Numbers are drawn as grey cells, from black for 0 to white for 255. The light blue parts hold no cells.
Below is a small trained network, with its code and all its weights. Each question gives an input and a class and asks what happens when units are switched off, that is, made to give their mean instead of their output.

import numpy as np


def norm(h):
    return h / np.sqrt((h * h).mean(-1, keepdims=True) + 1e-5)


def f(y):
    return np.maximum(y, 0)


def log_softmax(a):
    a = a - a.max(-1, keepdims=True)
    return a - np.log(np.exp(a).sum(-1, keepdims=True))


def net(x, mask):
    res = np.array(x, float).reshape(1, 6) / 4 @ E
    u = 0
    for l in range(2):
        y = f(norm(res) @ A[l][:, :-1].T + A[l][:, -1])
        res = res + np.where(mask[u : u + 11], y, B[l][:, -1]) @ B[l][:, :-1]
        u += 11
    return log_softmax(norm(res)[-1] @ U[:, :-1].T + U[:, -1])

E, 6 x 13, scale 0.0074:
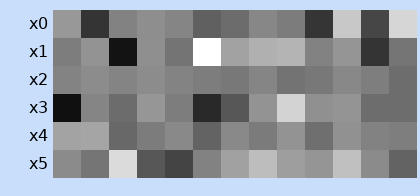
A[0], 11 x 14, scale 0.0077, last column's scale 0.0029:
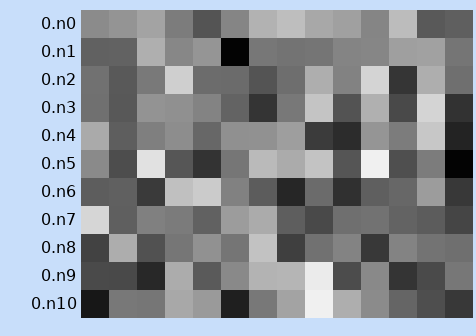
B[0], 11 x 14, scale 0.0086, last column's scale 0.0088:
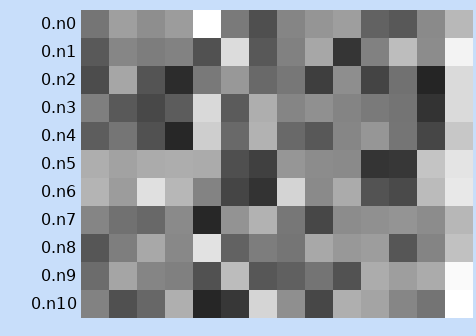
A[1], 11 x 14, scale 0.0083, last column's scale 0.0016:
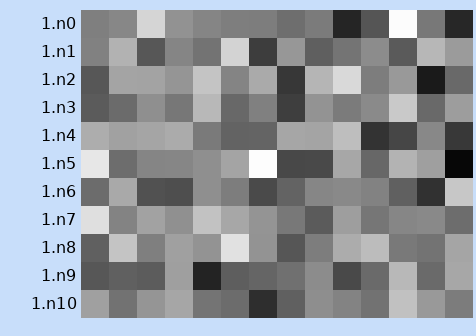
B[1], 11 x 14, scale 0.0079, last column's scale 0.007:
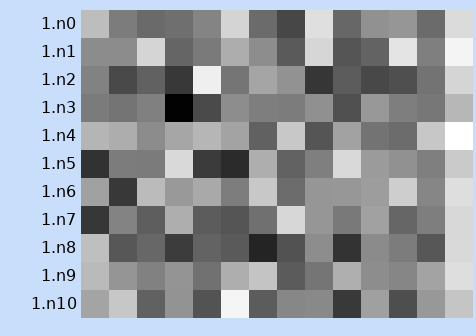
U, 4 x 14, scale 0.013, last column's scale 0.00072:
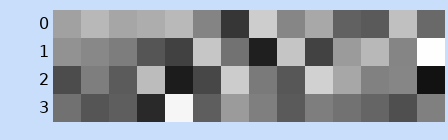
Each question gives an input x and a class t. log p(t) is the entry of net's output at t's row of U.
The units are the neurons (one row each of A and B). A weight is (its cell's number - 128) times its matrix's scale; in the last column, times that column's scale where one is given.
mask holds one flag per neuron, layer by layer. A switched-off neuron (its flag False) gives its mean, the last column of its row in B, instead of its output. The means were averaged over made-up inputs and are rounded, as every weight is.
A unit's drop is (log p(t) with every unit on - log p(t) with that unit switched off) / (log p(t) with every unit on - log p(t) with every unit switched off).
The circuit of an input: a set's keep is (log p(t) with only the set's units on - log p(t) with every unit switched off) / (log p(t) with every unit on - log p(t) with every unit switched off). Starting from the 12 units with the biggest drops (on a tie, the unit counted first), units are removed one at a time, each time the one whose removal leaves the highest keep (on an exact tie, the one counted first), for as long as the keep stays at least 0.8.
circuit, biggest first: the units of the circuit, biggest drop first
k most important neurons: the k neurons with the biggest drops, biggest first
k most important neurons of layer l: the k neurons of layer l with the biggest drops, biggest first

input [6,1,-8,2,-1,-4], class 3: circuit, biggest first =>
[0.n3]
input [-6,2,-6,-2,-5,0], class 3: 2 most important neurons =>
[0.n6; 0.n5]
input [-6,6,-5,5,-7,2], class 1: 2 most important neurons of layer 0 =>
[0.n9; 0.n3]
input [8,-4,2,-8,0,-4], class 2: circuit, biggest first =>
[1.n5; 0.n7]
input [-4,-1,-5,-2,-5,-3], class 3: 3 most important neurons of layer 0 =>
[0.n8; 0.n5; 0.n6]
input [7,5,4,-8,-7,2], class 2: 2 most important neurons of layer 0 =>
[0.n7; 0.n1]
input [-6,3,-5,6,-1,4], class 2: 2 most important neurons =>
[0.n10; 0.n3]
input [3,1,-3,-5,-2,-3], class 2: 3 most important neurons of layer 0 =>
[0.n7; 0.n4; 0.n5]
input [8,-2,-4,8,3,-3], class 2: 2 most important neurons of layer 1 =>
[1.n2; 1.n9]
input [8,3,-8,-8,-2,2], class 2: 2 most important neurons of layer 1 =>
[1.n5; 1.n2]
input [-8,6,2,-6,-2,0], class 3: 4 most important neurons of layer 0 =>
[0.n6; 0.n9; 0.n10; 0.n1]
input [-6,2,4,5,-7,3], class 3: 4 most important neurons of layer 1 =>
[1.n2; 1.n5; 1.n8; 1.n7]
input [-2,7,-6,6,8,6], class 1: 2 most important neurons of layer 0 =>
[0.n9; 0.n6]
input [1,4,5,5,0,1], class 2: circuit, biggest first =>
[0.n10]
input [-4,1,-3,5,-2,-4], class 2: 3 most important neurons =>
[0.n10; 0.n5; 0.n0]
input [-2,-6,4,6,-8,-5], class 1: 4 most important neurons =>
[0.n1; 0.n5; 1.n0; 1.n10]
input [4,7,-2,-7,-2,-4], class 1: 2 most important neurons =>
[0.n10; 1.n1]
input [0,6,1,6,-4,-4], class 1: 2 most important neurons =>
[0.n9; 1.n1]
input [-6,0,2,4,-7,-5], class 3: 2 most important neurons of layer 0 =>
[0.n8; 0.n5]
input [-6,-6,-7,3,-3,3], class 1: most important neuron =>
[0.n1]
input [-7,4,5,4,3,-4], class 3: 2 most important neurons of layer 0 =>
[0.n8; 0.n5]
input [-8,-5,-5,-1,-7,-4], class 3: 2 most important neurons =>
[1.n2; 0.n8]
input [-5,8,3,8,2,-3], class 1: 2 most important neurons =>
[0.n9; 1.n8]
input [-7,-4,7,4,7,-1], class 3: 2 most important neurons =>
[1.n2; 0.n6]
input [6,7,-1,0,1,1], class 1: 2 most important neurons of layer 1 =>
[1.n1; 1.n2]
